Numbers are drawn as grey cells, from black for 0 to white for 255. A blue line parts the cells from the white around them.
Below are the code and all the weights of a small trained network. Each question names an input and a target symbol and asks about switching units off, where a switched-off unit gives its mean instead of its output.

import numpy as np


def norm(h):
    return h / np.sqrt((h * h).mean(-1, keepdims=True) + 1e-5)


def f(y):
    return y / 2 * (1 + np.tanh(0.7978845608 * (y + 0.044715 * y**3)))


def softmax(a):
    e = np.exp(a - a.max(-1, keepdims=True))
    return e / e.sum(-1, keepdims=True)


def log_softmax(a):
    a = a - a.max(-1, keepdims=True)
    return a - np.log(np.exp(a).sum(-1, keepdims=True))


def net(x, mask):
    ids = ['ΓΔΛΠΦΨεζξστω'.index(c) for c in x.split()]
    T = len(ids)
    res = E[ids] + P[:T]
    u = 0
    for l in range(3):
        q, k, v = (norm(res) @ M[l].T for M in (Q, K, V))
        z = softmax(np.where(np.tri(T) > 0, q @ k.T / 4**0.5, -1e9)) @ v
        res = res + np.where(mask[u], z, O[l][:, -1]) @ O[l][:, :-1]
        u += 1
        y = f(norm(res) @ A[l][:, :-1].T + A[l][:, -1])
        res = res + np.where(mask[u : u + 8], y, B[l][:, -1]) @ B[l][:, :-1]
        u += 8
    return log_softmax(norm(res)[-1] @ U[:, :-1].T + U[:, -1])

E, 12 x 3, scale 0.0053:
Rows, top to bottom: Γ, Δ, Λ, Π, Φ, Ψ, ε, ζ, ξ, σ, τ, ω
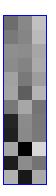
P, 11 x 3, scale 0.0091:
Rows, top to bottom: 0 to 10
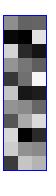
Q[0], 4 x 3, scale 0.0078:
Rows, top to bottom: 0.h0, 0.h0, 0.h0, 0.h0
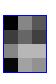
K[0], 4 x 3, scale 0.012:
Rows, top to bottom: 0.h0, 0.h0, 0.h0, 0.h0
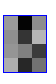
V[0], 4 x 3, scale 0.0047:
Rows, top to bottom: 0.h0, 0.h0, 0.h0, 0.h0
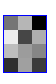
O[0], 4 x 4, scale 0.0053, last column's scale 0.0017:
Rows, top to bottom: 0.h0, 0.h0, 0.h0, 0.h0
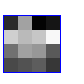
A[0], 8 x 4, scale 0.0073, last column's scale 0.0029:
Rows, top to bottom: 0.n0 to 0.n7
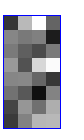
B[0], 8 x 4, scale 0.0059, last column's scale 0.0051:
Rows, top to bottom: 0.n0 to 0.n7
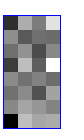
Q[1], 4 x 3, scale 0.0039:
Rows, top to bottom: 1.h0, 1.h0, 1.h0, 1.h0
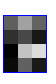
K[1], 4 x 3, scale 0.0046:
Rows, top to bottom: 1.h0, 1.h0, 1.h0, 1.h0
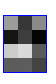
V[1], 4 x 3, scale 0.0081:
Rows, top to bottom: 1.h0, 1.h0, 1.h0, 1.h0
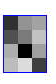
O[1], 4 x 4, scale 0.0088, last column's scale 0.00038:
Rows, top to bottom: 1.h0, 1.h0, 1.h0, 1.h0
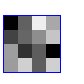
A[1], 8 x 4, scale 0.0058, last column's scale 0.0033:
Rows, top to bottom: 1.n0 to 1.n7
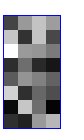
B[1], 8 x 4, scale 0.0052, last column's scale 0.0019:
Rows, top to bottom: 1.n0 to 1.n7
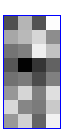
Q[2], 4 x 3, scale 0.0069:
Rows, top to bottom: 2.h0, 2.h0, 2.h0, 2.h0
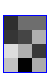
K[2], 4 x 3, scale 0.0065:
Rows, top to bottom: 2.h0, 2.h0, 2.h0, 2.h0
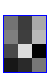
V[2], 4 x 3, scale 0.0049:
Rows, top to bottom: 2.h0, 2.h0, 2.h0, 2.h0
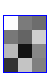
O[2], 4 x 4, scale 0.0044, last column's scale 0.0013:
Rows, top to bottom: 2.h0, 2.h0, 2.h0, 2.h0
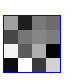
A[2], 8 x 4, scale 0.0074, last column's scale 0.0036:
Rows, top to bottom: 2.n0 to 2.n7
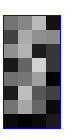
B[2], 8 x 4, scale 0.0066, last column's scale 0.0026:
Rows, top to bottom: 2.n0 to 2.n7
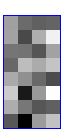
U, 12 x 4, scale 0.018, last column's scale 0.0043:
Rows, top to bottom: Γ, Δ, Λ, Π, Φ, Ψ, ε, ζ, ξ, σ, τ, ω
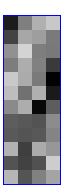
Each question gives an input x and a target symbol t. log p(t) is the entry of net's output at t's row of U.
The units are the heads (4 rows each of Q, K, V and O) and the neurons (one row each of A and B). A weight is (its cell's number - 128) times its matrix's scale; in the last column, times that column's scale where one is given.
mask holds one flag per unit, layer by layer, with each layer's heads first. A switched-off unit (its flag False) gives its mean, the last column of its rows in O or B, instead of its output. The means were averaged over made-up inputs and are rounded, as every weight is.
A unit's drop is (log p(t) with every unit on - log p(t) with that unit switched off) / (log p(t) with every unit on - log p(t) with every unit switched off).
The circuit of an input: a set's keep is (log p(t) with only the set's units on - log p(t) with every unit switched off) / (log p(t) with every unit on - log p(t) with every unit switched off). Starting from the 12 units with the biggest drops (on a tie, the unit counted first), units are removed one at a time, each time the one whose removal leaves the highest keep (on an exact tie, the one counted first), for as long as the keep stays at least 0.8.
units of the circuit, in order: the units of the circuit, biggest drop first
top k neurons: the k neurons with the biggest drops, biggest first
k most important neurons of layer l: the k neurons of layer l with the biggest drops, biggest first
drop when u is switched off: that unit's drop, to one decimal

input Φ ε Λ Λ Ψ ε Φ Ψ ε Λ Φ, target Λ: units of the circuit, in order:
(1.h0 0.n7)
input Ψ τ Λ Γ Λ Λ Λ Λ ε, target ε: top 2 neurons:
(0.n7 0.n0)
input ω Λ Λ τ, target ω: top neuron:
(2.n5)
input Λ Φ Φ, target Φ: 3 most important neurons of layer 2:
(2.n5 2.n1 2.n7)
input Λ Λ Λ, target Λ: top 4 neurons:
(0.n7 0.n0 2.n5 0.n3)
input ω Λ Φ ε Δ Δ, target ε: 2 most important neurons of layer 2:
(2.n5 2.n1)
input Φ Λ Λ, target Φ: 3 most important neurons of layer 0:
(0.n0 0.n7 0.n3)
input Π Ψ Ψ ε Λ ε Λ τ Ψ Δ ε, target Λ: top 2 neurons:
(0.n7 0.n0)
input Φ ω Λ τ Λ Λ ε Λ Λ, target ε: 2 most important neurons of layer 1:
(1.n5 1.n1)
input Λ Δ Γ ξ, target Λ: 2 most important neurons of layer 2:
(2.n7 2.n5)
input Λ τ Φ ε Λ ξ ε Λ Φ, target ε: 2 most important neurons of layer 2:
(2.n5 2.n1)
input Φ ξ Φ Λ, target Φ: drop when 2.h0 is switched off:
0.1
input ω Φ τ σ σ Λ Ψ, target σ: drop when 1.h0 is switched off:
0.3
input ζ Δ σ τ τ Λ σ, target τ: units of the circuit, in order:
(0.h0)
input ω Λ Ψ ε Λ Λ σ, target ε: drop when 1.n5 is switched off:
0.5
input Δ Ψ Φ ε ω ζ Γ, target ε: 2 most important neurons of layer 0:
(0.n6 0.n7)
